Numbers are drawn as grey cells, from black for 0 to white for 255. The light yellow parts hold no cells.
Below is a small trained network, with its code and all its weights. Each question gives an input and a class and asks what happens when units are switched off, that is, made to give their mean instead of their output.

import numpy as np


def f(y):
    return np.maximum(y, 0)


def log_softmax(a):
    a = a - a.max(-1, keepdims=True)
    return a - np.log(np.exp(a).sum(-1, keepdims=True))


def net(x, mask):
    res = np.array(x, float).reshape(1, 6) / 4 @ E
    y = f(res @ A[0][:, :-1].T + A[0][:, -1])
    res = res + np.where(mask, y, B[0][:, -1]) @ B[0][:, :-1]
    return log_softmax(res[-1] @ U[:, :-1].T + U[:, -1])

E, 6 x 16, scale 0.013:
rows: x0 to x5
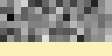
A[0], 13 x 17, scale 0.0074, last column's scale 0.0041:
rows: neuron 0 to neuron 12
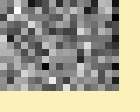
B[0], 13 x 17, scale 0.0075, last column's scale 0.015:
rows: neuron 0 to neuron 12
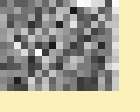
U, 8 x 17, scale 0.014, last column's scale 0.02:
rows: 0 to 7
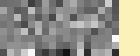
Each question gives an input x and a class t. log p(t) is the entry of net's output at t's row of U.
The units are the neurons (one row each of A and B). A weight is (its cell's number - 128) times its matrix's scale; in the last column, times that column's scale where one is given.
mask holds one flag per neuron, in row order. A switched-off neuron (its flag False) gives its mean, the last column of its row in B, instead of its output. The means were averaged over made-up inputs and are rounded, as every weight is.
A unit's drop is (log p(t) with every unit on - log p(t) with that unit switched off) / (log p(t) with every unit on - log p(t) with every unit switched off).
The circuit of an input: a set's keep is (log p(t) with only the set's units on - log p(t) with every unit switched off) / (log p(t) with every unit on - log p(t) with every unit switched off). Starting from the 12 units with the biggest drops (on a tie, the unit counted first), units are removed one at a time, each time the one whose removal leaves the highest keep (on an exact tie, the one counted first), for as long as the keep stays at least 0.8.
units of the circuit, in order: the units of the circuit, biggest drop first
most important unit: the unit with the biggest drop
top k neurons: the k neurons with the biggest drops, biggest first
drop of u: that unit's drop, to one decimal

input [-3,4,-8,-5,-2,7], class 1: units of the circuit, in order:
[neuron 2]
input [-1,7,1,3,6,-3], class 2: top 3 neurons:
[neuron 1; neuron 7; neuron 8]
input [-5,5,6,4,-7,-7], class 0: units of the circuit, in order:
[neuron 9; neuron 3]
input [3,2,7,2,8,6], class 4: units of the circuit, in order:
[neuron 4; neuron 9]
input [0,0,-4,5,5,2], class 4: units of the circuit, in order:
[neuron 10; neuron 9]
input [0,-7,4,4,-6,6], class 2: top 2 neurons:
[neuron 6; neuron 9]
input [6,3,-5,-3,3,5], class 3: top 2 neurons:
[neuron 0; neuron 9]
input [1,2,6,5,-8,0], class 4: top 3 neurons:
[neuron 7; neuron 12; neuron 2]
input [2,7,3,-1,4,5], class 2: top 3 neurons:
[neuron 1; neuron 9; neuron 3]
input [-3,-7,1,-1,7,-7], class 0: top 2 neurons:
[neuron 3; neuron 9]
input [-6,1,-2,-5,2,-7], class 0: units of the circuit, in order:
[neuron 3; neuron 0]
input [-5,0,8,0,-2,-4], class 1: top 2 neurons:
[neuron 0; neuron 5]
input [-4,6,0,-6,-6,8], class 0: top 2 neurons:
[neuron 8; neuron 6]
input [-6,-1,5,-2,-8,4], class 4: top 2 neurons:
[neuron 0; neuron 7]
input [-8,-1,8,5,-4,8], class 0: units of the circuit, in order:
[neuron 8]
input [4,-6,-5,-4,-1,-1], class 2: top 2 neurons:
[neuron 6; neuron 11]
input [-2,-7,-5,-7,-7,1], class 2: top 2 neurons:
[neuron 6; neuron 4]
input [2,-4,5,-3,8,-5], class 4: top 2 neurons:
[neuron 4; neuron 10]
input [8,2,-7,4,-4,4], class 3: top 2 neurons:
[neuron 0; neuron 11]
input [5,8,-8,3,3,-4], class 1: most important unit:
neuron 12
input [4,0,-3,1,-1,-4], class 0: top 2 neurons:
[neuron 9; neuron 11]
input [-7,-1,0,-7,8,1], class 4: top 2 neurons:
[neuron 0; neuron 4]
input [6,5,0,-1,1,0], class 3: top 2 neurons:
[neuron 0; neuron 6]
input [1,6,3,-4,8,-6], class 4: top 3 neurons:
[neuron 4; neuron 6; neuron 10]
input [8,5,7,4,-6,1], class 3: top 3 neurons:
[neuron 0; neuron 12; neuron 2]
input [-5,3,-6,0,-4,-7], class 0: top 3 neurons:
[neuron 3; neuron 9; neuron 0]
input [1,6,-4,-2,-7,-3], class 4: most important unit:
neuron 7
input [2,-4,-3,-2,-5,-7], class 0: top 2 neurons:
[neuron 9; neuron 3]
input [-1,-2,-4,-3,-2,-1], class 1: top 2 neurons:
[neuron 0; neuron 12]
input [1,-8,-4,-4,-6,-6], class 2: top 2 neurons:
[neuron 6; neuron 8]
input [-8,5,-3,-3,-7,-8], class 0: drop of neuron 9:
0.3
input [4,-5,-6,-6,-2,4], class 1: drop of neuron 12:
0.3
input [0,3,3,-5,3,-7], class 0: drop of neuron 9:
0.2
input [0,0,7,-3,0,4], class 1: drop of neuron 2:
0.0
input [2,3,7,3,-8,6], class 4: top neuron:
[neuron 7]
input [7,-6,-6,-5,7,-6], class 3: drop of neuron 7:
0.1
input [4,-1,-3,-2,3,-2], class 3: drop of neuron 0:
0.8
